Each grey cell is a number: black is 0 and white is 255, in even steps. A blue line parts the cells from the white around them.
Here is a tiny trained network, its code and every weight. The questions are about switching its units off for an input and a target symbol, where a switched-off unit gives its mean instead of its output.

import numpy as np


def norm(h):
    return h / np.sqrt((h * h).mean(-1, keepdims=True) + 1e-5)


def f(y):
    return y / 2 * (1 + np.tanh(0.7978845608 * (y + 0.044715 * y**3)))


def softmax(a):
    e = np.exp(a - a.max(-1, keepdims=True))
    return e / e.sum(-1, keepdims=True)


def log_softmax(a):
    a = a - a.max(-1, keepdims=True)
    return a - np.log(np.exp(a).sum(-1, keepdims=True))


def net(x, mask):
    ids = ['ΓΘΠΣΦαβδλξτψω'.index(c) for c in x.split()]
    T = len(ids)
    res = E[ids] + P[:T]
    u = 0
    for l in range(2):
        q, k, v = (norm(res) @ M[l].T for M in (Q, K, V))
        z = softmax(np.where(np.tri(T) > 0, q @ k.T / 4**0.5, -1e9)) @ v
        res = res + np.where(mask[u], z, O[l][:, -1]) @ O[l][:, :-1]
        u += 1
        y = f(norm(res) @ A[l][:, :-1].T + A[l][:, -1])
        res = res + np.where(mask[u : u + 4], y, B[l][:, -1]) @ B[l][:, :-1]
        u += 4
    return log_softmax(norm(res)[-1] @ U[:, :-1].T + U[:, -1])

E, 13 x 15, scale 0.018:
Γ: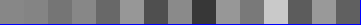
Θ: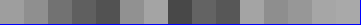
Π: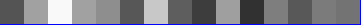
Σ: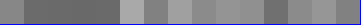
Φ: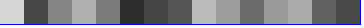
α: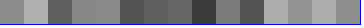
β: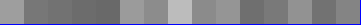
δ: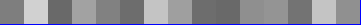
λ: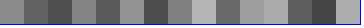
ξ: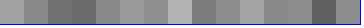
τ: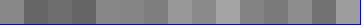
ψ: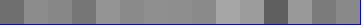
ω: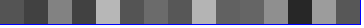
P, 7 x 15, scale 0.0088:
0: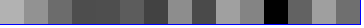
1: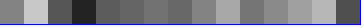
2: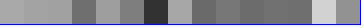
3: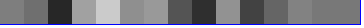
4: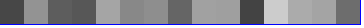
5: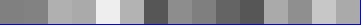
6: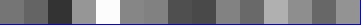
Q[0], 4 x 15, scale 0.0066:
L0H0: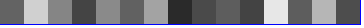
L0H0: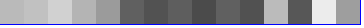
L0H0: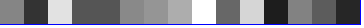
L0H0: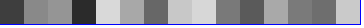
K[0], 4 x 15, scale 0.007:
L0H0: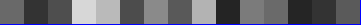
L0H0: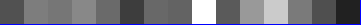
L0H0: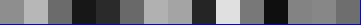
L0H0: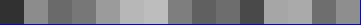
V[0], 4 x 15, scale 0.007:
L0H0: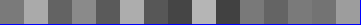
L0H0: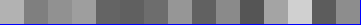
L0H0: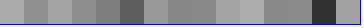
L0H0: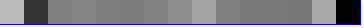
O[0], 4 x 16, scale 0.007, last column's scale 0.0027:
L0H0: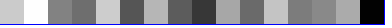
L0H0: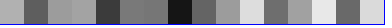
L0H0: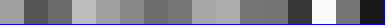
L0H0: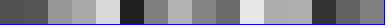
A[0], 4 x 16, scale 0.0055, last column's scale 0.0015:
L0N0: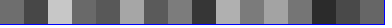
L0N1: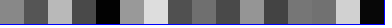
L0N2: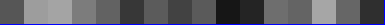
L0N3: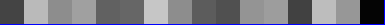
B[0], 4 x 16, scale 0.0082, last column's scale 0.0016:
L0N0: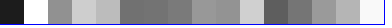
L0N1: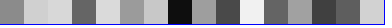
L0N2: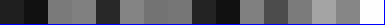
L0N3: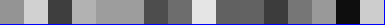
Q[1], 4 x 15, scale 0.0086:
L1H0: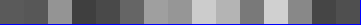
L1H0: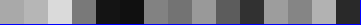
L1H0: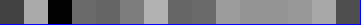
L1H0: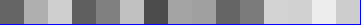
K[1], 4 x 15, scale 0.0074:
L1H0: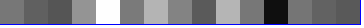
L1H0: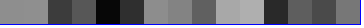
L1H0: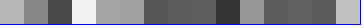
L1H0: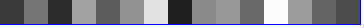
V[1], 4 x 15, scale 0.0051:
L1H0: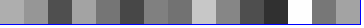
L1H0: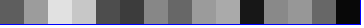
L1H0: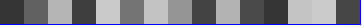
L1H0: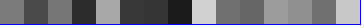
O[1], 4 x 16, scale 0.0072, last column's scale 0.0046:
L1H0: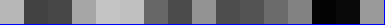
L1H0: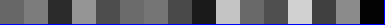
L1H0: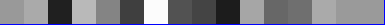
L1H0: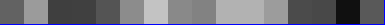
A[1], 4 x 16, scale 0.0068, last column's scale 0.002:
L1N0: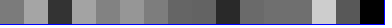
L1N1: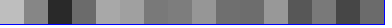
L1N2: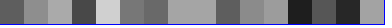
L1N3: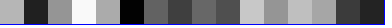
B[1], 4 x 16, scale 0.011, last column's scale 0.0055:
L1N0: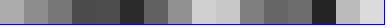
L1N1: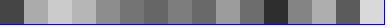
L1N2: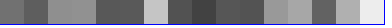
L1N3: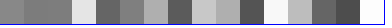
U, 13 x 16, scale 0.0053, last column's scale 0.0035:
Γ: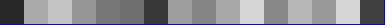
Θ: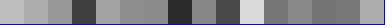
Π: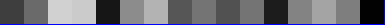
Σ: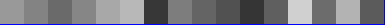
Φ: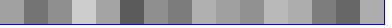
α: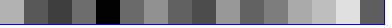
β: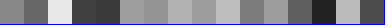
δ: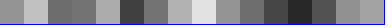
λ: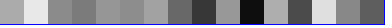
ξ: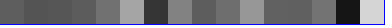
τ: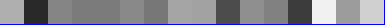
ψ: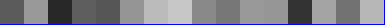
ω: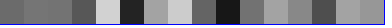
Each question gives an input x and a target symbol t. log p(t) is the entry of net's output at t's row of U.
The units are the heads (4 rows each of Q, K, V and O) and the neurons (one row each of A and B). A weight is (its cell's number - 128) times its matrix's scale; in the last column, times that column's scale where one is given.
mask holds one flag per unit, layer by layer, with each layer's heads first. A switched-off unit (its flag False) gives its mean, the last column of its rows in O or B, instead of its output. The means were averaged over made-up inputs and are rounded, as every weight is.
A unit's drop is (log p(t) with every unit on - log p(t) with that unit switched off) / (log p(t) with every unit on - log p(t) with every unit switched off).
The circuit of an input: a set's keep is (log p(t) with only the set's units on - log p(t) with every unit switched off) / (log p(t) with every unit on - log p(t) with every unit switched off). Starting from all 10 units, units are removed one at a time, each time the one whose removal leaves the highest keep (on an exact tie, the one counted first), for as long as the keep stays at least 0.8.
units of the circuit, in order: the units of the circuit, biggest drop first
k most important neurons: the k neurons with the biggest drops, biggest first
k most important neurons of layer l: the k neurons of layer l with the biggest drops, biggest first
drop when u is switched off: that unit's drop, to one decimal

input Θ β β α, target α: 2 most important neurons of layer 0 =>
[L0N2 L0N1]
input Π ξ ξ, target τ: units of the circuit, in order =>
[L0H0 L1N3]
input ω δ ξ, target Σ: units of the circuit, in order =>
[L1H0 L0N3]
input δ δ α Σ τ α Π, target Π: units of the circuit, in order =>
[L0H0 L0N2]
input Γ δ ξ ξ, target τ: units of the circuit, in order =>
[L1H0 L0H0]
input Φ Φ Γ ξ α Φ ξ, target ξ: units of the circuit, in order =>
[L1H0]
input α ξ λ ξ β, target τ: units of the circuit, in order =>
[L1H0 L0H0]
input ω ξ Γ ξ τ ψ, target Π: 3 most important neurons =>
[L0N2 L1N1 L1N2]
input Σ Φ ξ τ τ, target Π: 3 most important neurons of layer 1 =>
[L1N1 L1N2 L1N3]
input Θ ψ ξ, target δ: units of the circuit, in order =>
[L1H0 L1N0 L0H0]
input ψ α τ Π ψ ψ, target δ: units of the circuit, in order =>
[L1H0 L1N0 L1N2]
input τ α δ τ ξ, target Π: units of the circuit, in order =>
[L1N1 L1H0 L0H0]
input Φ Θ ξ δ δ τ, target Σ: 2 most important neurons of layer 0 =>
[L0N3 L0N2]
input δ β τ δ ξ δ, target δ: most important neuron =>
[L1N0]
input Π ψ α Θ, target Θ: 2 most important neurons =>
[L0N1 L1N2]
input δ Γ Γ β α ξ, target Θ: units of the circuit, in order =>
[L0H0 L0N1 L1N3]
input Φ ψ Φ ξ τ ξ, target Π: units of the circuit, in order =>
[L1H0 L1N1 L0H0]
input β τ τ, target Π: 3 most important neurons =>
[L1N1 L1N2 L0N2]
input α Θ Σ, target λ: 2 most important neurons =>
[L1N0 L0N2]
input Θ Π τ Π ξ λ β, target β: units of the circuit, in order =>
[L1H0]
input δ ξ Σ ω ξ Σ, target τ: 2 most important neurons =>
[L1N3 L0N3]
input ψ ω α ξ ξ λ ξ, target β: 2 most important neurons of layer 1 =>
[L1N2 L1N3]
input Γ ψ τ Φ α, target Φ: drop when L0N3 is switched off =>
0.0
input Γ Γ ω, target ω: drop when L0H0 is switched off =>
1.1
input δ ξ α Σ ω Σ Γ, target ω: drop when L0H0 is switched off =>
1.1
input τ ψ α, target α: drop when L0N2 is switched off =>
0.3
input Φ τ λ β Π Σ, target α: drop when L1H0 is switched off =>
1.1
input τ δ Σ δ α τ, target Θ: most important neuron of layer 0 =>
[L0N1]
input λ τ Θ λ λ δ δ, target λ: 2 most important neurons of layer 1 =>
[L1N2 L1N3]
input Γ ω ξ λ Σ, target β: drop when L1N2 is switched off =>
0.2
